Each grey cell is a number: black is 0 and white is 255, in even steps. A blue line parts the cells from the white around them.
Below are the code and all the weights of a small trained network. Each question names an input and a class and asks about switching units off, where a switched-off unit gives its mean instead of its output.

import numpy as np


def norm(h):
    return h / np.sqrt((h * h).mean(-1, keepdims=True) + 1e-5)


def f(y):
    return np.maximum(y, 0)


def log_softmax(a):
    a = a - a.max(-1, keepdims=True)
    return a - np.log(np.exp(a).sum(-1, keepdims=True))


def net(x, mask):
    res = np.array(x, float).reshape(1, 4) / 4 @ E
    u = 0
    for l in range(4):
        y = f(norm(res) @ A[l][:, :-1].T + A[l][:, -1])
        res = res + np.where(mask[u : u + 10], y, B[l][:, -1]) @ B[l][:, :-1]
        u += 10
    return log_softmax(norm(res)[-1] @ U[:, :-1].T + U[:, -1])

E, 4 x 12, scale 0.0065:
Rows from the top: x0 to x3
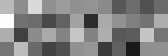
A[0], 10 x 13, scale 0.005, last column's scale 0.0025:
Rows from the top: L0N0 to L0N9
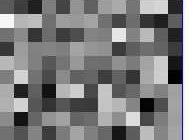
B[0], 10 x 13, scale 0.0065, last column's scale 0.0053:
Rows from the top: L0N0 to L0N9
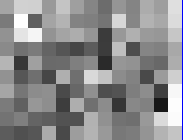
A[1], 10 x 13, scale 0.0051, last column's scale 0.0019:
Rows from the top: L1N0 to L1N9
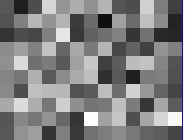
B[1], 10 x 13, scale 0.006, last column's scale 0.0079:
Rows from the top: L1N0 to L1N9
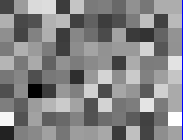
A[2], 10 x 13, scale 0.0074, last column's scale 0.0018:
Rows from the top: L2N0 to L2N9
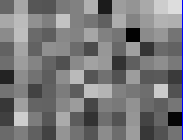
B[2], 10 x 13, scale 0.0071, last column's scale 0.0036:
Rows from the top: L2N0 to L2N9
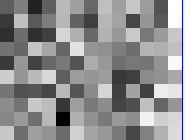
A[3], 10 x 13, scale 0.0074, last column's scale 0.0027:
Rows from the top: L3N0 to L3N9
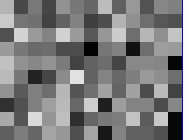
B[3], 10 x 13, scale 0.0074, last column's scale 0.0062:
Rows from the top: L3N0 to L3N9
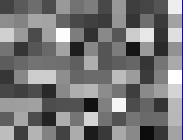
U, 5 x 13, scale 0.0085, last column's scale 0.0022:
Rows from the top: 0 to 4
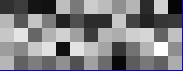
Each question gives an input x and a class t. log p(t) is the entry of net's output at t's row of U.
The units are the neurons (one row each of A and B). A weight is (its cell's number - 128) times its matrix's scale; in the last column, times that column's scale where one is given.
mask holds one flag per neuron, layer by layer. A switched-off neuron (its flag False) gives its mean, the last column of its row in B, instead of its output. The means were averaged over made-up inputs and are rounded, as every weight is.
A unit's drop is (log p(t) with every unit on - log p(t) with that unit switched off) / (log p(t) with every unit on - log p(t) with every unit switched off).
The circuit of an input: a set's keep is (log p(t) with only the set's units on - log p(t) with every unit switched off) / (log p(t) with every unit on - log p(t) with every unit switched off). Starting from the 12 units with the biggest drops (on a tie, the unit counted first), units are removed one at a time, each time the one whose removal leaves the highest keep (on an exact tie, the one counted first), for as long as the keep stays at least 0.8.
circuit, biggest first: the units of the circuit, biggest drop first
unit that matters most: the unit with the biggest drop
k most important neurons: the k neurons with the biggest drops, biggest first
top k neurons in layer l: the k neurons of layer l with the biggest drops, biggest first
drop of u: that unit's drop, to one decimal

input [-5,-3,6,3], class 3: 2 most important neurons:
(L0N9, L0N1)
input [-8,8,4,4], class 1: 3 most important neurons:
(L0N6, L0N4, L0N1)
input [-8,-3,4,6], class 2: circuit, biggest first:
(L0N0, L3N2)
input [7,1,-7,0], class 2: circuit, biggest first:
(L0N1)
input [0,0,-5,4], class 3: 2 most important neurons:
(L0N7, L0N8)
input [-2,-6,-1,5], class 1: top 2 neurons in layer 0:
(L0N8, L0N3)
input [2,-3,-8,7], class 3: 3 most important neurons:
(L1N9, L0N8, L2N8)
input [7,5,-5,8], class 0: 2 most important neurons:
(L0N5, L0N0)
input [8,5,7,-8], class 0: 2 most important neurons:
(L0N8, L0N0)
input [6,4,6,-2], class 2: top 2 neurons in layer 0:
(L0N1, L0N7)
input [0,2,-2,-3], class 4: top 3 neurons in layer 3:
(L3N5, L3N6, L3N8)
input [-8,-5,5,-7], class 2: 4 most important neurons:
(L0N0, L0N5, L1N5, L1N0)
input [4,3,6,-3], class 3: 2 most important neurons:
(L0N6, L0N0)
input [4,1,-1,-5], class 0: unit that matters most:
L0N8
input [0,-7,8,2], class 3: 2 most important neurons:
(L1N0, L0N9)
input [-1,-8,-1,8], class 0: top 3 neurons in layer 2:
(L2N2, L2N6, L2N0)
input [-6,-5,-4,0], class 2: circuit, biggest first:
(L0N2, L3N2)
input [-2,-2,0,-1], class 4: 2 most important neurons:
(L0N1, L1N8)
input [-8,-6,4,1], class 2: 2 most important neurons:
(L0N0, L0N2)
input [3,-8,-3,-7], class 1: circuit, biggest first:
(L3N7)
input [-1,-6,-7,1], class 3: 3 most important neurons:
(L1N9, L2N8, L0N6)
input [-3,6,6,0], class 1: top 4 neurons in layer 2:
(L2N8, L2N3, L2N9, L2N5)
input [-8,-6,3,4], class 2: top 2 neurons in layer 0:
(L0N2, L0N0)
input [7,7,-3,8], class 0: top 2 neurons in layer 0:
(L0N5, L0N0)
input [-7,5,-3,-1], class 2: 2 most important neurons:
(L0N2, L0N0)
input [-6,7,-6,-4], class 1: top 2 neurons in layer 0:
(L0N7, L0N1)
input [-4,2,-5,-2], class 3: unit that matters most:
L0N7
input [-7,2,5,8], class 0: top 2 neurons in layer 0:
(L0N5, L0N9)
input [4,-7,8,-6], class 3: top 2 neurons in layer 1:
(L1N0, L1N1)
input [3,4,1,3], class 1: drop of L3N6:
0.1
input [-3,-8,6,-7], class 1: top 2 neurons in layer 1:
(L1N0, L1N5)
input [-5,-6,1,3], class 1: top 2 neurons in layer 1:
(L1N1, L1N8)
